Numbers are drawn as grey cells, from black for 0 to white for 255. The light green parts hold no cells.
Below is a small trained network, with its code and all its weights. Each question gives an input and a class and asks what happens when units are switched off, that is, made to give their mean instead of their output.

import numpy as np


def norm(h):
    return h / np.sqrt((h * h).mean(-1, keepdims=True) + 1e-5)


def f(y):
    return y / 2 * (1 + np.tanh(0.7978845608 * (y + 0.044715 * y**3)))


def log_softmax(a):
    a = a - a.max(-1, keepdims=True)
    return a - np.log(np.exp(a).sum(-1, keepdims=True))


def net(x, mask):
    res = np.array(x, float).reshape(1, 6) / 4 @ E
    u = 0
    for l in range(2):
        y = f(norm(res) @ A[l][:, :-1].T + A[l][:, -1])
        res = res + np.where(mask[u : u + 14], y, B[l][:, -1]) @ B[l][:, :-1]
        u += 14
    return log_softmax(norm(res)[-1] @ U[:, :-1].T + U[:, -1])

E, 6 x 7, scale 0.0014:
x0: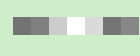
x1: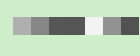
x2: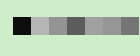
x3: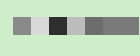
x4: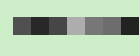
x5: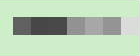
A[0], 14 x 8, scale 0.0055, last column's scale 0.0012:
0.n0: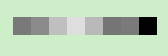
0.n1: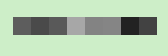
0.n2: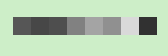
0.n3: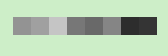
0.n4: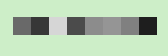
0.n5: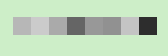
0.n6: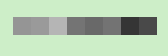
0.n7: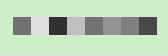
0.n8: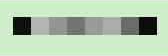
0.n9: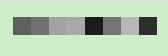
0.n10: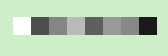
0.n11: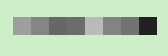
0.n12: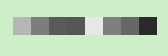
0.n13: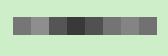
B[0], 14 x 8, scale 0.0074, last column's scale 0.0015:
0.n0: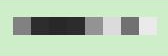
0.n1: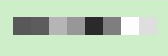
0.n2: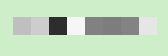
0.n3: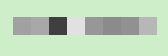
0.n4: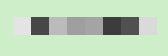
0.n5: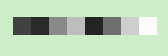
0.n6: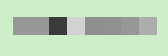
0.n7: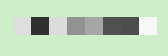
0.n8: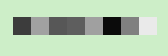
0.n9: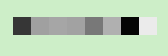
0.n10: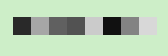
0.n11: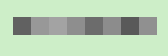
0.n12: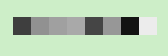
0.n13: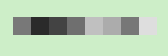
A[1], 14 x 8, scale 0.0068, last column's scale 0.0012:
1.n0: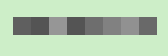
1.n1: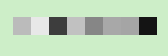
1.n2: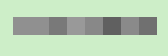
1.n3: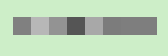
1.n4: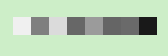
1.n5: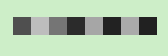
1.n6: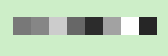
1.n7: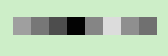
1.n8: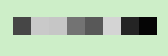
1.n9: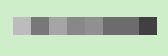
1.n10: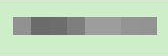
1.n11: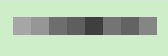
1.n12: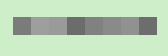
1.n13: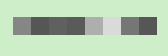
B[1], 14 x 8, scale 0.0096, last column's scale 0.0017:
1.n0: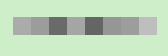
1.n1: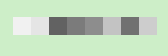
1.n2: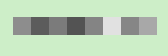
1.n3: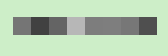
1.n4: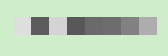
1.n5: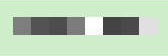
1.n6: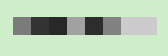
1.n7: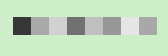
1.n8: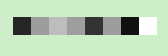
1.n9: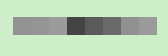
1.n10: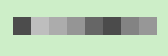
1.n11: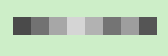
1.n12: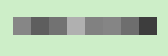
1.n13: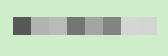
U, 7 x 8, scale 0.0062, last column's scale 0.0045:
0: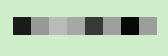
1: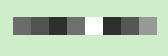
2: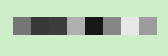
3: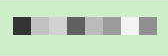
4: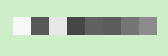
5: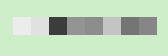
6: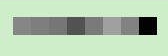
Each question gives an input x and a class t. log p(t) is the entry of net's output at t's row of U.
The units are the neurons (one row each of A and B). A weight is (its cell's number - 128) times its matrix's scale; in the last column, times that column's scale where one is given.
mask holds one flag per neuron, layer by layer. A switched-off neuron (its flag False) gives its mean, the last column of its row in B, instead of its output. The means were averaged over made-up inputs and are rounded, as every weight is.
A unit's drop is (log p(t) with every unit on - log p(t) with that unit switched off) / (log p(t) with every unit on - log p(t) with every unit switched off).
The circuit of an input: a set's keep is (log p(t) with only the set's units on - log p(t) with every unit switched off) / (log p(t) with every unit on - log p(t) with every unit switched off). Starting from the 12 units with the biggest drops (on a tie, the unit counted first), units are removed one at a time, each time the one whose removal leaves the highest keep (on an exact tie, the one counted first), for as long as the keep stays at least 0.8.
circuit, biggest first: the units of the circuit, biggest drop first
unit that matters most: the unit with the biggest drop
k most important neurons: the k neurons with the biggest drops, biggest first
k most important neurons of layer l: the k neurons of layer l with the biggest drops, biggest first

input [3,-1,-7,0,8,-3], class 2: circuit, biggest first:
0.n1
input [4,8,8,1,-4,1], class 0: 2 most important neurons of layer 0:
0.n12; 0.n10
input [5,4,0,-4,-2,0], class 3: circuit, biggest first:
0.n0; 1.n13
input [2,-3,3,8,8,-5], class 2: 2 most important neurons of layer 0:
0.n1; 0.n4
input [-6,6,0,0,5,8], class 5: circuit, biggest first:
0.n2; 1.n1
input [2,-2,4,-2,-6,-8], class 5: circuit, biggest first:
0.n3; 1.n1
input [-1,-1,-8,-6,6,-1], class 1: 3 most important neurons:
0.n10; 1.n5; 0.n7
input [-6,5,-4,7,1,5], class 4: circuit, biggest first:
0.n7; 1.n4
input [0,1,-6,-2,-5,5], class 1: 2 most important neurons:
0.n10; 1.n5
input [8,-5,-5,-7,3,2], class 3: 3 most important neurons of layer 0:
0.n0; 0.n7; 0.n8
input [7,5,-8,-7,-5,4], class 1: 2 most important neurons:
0.n10; 0.n7
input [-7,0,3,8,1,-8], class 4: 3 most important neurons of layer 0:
0.n7; 0.n0; 0.n2
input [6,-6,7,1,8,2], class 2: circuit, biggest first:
0.n1; 1.n6
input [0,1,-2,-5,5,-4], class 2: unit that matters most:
0.n1
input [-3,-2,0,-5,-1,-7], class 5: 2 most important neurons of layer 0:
0.n3; 0.n6
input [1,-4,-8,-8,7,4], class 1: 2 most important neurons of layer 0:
0.n10; 0.n7
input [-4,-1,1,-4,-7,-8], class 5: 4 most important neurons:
0.n3; 0.n6; 1.n1; 0.n1
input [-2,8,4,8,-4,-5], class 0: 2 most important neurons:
0.n12; 0.n4
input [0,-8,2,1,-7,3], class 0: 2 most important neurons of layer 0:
0.n9; 0.n1
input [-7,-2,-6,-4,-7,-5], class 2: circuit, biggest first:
1.n6
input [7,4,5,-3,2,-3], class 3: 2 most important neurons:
0.n0; 0.n10
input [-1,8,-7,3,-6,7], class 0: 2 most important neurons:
0.n12; 0.n8
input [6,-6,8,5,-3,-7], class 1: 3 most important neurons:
0.n8; 0.n12; 0.n2
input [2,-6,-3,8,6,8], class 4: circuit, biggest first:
0.n7; 0.n5; 1.n9
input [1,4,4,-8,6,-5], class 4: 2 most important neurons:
0.n4; 0.n5
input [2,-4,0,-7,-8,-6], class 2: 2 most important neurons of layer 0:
0.n5; 0.n7
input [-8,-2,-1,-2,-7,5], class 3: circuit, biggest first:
1.n7
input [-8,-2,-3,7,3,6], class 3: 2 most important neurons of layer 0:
0.n13; 0.n4
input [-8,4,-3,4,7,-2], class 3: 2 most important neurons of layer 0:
0.n13; 0.n5
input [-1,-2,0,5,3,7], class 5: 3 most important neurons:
0.n2; 1.n1; 0.n4
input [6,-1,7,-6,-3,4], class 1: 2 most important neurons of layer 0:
0.n8; 0.n7
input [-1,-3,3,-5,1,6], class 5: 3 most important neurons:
0.n2; 0.n7; 1.n1
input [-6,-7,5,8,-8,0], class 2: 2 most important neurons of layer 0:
0.n5; 0.n12
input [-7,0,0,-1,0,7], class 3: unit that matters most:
0.n13
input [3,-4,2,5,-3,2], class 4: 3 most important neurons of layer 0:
0.n7; 0.n12; 0.n11
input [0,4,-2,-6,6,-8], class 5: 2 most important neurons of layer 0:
0.n3; 0.n6
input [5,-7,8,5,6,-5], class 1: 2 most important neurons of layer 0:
0.n8; 0.n12
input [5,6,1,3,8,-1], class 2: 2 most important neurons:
0.n1; 0.n9
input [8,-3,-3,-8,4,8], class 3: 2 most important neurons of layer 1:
1.n13; 1.n10
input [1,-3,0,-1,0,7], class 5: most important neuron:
0.n2
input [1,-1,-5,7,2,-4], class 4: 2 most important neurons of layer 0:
0.n7; 0.n8
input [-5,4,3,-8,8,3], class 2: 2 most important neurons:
0.n1; 0.n7
